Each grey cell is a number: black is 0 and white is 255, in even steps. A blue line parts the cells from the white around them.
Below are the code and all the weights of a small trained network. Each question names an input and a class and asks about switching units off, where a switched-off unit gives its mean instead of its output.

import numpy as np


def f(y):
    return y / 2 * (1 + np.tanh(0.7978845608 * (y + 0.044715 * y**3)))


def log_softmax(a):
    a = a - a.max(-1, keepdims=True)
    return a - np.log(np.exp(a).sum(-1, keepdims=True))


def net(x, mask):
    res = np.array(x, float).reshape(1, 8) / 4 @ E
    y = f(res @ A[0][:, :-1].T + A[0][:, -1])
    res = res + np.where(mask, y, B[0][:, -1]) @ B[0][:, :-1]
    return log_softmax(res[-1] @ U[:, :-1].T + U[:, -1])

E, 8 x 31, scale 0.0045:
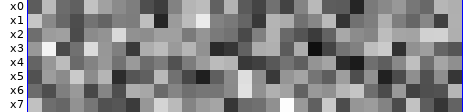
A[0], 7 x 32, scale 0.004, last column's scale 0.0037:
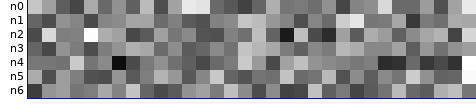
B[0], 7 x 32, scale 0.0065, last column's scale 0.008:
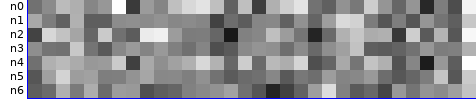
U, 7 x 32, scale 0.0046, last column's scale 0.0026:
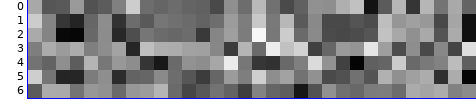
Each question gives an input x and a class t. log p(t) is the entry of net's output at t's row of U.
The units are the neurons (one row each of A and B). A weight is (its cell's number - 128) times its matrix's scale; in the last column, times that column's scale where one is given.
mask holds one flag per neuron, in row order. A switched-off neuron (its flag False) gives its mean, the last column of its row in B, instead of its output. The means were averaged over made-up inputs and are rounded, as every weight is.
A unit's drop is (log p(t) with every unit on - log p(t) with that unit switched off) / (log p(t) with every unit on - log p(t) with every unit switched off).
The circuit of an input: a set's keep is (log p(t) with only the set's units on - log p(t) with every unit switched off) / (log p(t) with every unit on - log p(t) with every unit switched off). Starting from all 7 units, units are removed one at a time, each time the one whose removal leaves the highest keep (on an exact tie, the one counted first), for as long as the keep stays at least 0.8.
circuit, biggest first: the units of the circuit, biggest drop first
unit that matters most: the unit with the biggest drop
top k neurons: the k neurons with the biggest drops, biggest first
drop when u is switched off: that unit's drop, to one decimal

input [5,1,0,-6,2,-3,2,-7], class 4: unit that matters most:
n6
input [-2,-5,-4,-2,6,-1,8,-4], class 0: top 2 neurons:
[n0, n2]
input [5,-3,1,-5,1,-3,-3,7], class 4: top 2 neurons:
[n2, n4]
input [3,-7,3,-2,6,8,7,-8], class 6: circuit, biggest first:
[n6, n2]
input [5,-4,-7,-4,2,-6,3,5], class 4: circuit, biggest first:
[n2, n0]
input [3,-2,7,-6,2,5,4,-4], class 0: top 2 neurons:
[n1, n0]
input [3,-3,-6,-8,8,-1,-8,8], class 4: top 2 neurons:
[n2, n0]
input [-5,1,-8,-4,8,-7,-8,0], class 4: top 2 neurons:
[n2, n4]
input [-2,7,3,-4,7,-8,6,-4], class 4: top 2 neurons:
[n6, n2]
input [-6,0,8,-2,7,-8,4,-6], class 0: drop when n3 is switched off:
0.1
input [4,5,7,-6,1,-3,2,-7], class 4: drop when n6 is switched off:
0.1
